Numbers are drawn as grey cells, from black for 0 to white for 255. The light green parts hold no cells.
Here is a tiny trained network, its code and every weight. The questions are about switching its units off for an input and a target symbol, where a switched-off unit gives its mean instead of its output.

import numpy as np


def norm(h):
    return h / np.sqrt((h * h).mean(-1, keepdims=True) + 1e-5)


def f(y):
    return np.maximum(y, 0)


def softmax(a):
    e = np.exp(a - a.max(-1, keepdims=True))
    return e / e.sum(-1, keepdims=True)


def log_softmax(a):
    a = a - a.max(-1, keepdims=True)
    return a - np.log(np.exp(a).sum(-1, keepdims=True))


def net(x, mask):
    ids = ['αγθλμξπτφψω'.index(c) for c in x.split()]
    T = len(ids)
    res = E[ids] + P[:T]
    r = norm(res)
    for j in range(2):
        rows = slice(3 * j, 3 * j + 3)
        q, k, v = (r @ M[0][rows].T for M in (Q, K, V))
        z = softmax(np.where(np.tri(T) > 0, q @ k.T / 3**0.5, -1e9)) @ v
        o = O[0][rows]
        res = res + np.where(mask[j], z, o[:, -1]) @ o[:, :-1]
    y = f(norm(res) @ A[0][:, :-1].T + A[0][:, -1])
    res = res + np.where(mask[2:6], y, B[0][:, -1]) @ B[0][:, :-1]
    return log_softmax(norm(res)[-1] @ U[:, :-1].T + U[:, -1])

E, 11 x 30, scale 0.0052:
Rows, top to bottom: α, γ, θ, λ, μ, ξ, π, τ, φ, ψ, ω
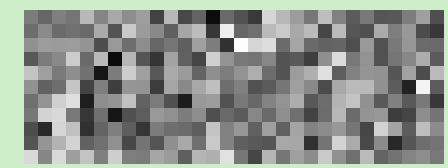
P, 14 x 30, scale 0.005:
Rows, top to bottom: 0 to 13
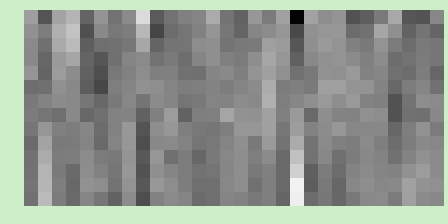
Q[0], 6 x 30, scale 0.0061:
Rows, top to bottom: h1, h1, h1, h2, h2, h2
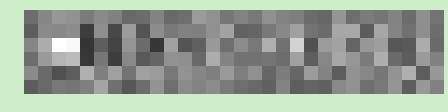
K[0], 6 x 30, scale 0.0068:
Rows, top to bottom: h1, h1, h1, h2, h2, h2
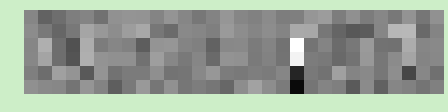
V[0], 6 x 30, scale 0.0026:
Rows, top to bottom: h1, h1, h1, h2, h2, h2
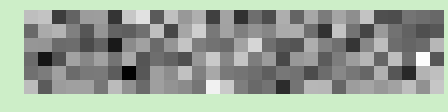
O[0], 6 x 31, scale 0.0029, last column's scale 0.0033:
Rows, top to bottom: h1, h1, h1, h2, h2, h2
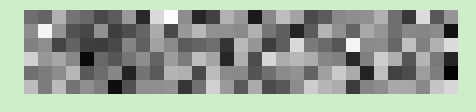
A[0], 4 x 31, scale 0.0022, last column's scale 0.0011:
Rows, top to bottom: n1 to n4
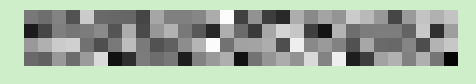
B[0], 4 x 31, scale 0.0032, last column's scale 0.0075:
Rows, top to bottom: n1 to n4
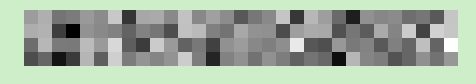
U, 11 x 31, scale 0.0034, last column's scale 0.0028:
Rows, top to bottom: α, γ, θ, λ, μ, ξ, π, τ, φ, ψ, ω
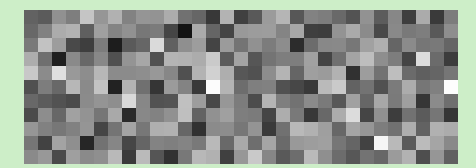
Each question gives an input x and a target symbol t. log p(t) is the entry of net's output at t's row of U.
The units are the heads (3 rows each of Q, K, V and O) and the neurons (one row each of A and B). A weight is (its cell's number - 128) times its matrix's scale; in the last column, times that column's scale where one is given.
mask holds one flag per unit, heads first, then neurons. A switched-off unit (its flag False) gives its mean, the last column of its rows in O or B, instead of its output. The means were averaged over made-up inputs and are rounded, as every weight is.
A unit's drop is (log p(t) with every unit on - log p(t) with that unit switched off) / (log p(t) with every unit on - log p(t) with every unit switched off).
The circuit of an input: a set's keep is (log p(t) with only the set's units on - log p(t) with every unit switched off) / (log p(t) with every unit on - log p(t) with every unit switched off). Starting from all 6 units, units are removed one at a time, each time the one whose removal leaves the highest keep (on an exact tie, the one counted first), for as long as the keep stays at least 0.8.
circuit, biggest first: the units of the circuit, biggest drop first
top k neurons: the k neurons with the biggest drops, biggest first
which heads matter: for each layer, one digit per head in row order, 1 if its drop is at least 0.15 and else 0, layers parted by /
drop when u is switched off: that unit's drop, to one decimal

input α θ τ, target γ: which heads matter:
11
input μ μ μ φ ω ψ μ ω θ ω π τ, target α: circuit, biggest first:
h1; n4
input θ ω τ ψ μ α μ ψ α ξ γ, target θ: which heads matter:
10
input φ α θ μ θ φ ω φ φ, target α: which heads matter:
10
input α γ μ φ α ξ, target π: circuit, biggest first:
n2; h2; h1
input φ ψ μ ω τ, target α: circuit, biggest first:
n4; h1
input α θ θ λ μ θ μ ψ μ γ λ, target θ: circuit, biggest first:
h1
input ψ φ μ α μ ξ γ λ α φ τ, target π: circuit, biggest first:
n2; h2; h1
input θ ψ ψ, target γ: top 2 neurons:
n1; n2
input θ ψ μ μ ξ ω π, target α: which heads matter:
11
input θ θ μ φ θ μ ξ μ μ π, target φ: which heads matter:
11
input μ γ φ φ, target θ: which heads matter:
10
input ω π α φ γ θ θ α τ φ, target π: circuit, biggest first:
n2; h2
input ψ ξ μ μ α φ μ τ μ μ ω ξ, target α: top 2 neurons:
n4; n1
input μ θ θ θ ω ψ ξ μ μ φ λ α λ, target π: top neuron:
n2
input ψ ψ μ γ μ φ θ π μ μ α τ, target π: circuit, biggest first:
n2; h1; h2
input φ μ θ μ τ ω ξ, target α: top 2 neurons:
n4; n2
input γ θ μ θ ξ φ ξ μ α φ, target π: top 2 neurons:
n2; n3
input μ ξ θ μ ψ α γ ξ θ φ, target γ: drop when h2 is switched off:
0.5
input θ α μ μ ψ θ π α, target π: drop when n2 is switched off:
0.7
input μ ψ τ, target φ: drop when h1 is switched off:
0.7
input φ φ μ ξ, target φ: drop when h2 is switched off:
0.3
